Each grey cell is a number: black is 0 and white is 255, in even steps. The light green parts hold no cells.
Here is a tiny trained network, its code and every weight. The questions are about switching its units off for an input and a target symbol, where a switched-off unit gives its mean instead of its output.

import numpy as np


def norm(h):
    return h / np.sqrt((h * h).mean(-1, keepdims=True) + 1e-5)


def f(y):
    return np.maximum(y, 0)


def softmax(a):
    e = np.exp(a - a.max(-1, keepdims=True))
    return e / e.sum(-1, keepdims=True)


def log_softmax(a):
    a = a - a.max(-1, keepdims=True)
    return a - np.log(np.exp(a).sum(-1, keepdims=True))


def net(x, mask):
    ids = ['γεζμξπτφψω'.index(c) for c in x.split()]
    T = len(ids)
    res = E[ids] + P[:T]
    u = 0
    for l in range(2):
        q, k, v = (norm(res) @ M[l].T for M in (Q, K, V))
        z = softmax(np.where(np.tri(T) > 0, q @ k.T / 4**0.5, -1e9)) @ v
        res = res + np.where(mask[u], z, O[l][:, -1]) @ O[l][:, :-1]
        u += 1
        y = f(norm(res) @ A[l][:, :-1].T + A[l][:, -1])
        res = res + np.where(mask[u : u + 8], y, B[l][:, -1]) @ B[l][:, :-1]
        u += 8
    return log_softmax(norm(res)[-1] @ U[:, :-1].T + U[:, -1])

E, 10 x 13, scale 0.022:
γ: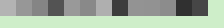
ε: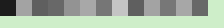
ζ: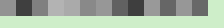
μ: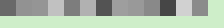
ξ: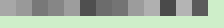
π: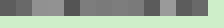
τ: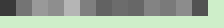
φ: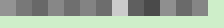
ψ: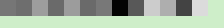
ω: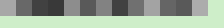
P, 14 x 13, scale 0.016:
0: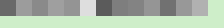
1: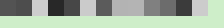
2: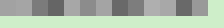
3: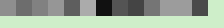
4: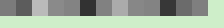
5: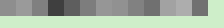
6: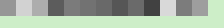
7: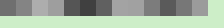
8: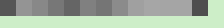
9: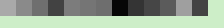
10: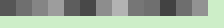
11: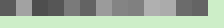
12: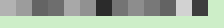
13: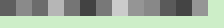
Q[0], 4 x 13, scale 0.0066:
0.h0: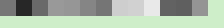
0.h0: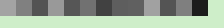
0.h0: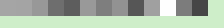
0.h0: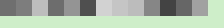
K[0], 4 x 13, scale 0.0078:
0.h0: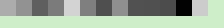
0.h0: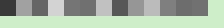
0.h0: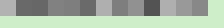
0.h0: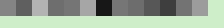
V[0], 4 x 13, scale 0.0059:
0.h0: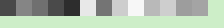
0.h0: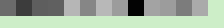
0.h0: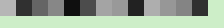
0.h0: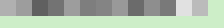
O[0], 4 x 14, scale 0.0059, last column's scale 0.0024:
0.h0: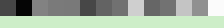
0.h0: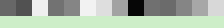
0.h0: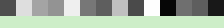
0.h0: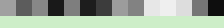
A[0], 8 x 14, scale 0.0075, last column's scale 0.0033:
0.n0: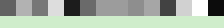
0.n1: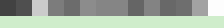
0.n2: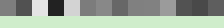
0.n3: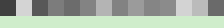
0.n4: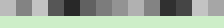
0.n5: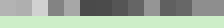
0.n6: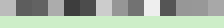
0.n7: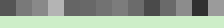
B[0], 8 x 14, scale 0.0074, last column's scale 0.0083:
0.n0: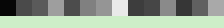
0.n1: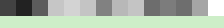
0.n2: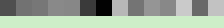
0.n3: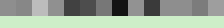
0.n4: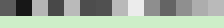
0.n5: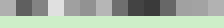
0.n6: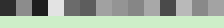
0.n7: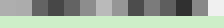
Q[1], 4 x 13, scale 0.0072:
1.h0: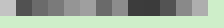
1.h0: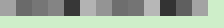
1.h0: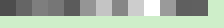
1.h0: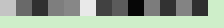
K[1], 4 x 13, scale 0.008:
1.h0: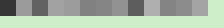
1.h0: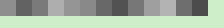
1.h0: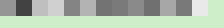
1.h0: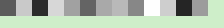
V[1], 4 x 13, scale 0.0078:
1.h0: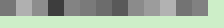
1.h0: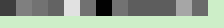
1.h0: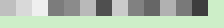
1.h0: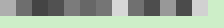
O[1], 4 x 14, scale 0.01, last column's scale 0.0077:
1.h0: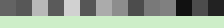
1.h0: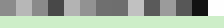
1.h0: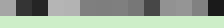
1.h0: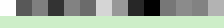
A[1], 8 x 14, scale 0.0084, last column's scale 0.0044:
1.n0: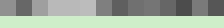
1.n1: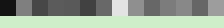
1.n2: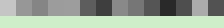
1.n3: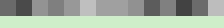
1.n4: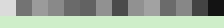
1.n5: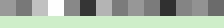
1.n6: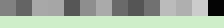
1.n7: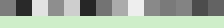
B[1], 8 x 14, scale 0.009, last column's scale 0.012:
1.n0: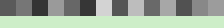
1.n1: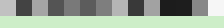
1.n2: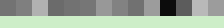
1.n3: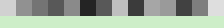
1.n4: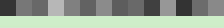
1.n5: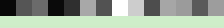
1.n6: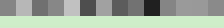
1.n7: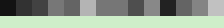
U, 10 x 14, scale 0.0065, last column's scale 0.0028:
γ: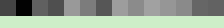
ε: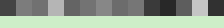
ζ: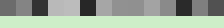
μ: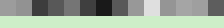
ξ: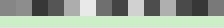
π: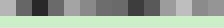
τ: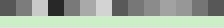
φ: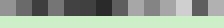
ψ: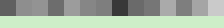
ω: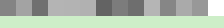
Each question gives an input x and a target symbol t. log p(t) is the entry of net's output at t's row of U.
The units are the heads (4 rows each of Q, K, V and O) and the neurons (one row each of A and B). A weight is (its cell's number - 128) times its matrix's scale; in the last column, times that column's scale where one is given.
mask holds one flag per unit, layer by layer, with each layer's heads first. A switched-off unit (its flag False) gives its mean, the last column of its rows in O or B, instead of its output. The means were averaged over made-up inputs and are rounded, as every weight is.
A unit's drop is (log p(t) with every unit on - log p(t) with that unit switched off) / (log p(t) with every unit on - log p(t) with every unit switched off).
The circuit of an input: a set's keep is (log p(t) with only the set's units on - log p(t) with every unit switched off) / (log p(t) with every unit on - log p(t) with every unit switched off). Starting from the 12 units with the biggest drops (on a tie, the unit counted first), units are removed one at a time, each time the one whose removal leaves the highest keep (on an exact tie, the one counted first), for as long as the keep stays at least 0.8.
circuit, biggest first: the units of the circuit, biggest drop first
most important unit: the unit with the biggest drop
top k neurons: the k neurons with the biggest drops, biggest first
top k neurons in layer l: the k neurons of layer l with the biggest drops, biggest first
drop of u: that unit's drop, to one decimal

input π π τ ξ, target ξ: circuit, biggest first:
1.h0, 0.n2
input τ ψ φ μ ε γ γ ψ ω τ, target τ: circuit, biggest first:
1.h0, 0.n6
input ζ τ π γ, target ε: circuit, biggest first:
0.h0, 1.h0
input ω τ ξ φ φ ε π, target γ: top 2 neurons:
0.n3, 1.n7
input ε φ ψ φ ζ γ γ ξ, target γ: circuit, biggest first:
1.n5
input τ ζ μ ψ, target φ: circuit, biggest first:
0.h0, 1.n1
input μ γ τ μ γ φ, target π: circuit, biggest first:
1.h0, 0.h0, 0.n1
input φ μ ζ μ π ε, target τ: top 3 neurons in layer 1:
1.n3, 1.n7, 1.n5
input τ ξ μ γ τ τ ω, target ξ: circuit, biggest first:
1.h0, 1.n1
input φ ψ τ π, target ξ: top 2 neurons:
0.n2, 1.n1
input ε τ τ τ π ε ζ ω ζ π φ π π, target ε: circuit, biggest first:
0.h0, 1.n2, 1.h0
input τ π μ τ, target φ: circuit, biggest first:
0.h0, 1.h0
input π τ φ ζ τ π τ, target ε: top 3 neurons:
1.n2, 0.n5, 0.n7
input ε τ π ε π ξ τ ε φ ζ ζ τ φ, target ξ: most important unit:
1.h0
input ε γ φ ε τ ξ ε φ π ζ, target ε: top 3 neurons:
0.n3, 0.n7, 1.n2
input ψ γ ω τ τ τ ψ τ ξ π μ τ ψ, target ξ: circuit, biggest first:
1.h0, 0.n5, 1.n1
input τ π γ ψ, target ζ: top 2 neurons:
1.n0, 0.n2
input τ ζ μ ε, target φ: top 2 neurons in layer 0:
0.n0, 0.n1
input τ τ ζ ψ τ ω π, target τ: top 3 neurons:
0.n6, 0.n7, 1.n1
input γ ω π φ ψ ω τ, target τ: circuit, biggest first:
1.h0
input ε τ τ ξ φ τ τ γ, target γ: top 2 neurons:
0.n4, 1.n5
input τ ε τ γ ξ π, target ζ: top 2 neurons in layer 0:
0.n7, 0.n2
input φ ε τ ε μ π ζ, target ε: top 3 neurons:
1.n2, 0.n7, 1.n0
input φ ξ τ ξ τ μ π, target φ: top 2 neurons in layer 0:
0.n0, 0.n1
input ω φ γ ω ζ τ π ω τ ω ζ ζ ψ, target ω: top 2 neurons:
0.n6, 0.n5
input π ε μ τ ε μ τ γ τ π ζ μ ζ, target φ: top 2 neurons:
0.n6, 1.n1
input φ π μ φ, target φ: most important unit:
0.h0
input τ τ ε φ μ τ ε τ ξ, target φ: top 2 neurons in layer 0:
0.n1, 0.n4
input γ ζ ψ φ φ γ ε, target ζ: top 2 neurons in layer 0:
0.n1, 0.n2
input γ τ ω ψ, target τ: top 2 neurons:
0.n6, 1.n3
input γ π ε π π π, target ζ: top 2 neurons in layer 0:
0.n7, 0.n5
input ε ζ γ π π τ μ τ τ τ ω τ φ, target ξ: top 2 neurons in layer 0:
0.n2, 0.n0
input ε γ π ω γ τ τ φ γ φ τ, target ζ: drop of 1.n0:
0.2
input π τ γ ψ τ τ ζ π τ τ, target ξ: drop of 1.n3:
0.0
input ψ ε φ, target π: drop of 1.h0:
0.7
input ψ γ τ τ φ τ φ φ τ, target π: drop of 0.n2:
0.2
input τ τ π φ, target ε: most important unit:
0.h0
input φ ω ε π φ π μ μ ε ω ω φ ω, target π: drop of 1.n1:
0.1
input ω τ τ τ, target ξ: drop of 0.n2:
0.2
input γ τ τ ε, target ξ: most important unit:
0.n2
